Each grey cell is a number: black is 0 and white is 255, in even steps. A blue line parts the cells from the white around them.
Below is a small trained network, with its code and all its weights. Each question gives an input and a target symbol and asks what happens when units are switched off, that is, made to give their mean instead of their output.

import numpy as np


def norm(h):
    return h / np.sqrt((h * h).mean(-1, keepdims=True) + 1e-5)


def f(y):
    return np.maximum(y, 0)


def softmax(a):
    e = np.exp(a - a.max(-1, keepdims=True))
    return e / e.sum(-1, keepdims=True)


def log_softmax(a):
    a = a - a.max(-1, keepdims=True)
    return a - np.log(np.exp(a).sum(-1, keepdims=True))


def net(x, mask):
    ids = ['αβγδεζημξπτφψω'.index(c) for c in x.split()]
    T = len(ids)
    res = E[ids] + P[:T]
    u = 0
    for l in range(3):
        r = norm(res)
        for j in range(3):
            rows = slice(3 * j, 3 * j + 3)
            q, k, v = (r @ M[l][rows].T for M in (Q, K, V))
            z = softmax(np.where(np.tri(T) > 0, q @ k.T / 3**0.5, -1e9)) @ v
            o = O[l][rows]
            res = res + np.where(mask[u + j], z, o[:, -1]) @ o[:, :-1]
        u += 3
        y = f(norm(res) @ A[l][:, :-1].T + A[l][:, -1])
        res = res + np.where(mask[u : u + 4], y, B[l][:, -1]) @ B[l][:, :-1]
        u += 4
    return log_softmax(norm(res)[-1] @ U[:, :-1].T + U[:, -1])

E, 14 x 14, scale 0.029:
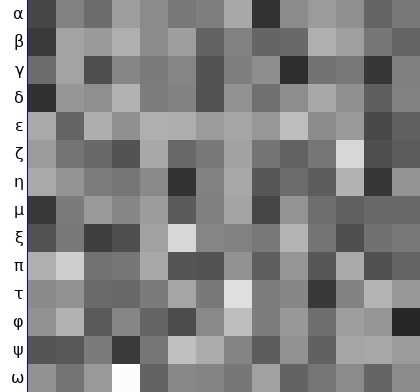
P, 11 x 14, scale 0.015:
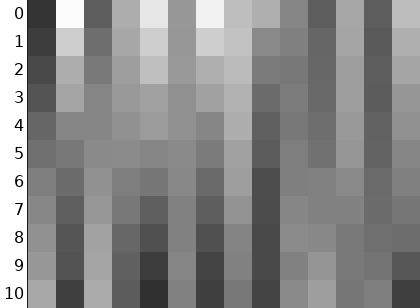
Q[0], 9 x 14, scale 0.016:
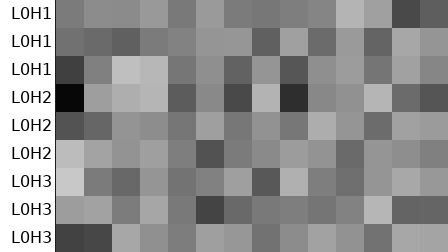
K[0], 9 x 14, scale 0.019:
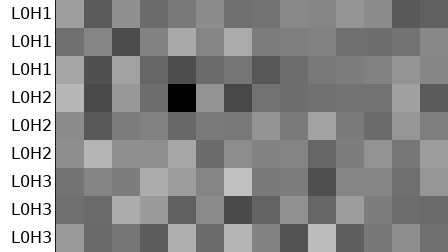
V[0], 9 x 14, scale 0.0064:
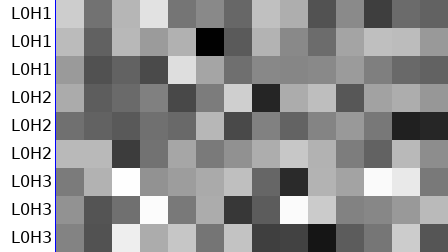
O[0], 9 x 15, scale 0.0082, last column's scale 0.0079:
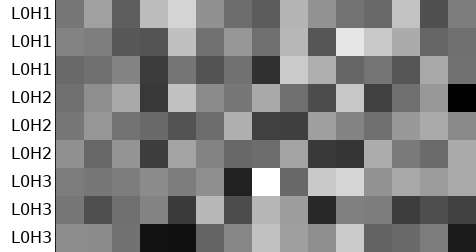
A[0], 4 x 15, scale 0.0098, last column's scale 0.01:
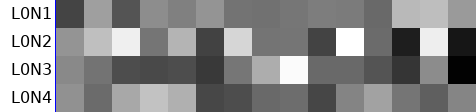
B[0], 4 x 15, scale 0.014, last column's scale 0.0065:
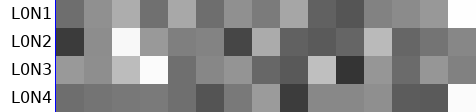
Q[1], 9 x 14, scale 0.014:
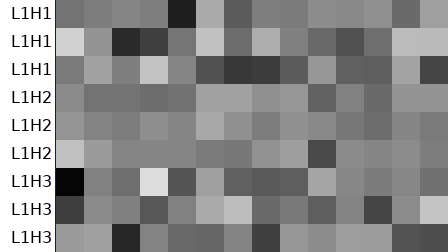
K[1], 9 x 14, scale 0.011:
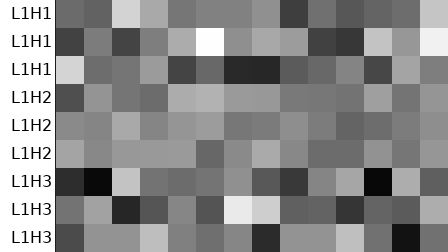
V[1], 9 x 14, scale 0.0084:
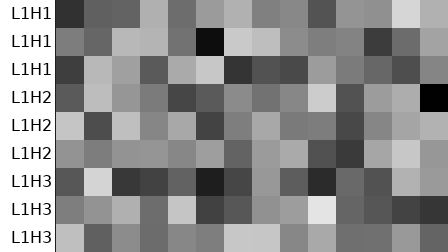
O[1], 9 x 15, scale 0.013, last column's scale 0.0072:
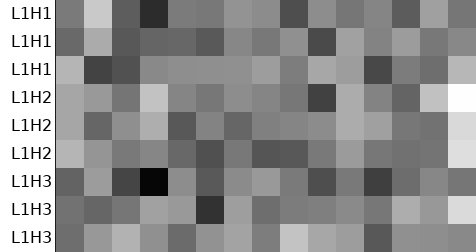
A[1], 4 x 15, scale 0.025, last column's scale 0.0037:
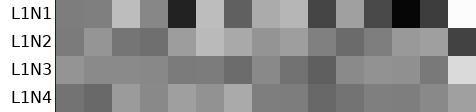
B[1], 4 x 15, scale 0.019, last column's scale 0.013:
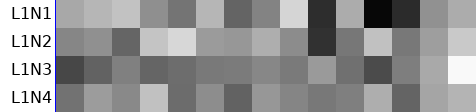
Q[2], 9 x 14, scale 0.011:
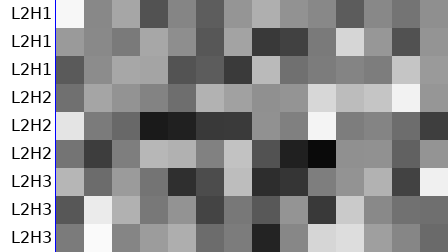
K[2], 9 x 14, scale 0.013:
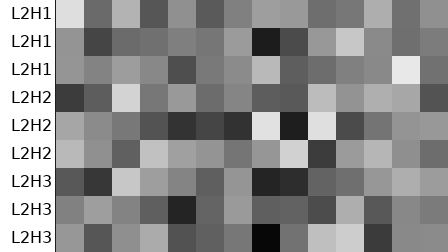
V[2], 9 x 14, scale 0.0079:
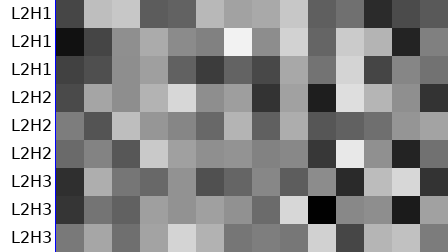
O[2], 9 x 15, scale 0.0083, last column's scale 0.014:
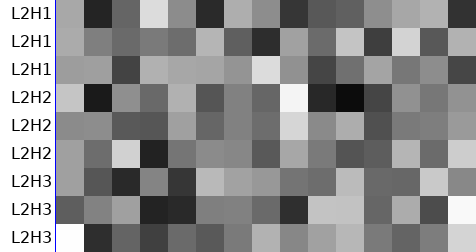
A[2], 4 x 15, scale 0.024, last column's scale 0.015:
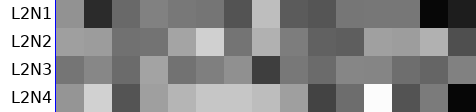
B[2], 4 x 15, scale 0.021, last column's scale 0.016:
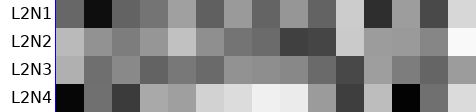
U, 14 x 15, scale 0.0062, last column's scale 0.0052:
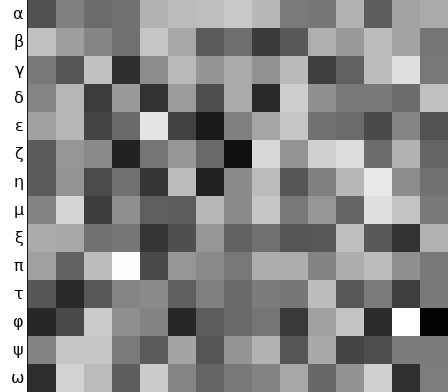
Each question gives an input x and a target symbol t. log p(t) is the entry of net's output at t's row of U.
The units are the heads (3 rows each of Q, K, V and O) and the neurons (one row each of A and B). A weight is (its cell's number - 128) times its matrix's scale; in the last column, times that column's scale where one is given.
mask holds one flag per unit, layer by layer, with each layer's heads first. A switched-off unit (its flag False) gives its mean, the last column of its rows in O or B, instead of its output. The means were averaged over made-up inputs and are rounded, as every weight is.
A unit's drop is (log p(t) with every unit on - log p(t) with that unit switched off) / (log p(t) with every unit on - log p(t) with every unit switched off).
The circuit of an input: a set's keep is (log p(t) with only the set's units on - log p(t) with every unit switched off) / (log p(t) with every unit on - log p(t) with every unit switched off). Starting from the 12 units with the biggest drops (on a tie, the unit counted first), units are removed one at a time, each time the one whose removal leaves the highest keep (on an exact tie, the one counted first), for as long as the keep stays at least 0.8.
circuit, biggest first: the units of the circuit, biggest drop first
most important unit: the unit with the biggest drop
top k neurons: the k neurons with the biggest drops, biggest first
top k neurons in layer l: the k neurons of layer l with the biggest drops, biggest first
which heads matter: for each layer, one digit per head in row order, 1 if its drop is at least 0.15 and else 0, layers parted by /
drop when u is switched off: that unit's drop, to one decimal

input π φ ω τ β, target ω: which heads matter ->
101 / 000 / 001
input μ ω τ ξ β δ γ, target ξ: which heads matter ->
010 / 000 / 000
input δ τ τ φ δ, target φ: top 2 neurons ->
L2N4; L2N2
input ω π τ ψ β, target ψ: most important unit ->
L1N1
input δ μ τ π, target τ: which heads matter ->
000 / 000 / 000
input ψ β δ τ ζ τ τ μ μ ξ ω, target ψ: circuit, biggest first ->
L1N1; L0H3
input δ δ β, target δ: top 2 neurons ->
L1N2; L2N4
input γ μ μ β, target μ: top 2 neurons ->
L2N4; L2N2
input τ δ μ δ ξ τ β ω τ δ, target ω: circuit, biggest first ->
L0H1; L0H3; L2H3; L1N1
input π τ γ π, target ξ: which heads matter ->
001 / 000 / 000
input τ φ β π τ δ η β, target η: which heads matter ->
110 / 101 / 100
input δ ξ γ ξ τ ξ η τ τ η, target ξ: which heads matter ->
011 / 000 / 001
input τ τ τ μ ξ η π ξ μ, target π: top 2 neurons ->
L0N1; L2N4
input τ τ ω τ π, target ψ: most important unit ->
L0H3
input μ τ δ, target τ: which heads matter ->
010 / 000 / 000
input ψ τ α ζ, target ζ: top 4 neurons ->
L2N4; L2N2; L2N1; L1N1
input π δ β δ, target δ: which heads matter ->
010 / 101 / 000
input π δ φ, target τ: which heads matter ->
000 / 000 / 000
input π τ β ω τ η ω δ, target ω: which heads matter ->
001 / 000 / 001
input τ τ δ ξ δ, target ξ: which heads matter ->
011 / 000 / 000
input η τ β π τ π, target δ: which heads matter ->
001 / 000 / 000
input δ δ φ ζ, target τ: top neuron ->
L0N4
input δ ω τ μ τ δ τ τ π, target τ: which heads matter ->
000 / 100 / 000
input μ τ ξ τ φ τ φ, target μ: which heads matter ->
000 / 010 / 000
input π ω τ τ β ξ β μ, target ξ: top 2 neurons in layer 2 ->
L2N3; L2N4
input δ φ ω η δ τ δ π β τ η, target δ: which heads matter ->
001 / 000 / 010
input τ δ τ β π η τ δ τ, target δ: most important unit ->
L1H2
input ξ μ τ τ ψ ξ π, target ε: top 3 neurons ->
L2N4; L2N1; L2N2
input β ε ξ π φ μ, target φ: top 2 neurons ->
L2N4; L2N2
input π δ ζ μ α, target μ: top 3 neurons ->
L2N4; L2N2; L2N1
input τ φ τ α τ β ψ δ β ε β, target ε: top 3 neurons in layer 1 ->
L1N2; L1N4; L1N1
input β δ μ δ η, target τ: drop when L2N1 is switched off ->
0.2
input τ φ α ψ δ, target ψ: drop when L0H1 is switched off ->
0.1
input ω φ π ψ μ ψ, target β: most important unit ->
L0H1
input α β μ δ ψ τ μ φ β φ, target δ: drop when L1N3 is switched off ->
0.0
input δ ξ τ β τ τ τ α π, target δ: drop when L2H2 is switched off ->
0.2
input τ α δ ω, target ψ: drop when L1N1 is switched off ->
1.4
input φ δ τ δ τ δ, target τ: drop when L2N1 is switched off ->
0.1
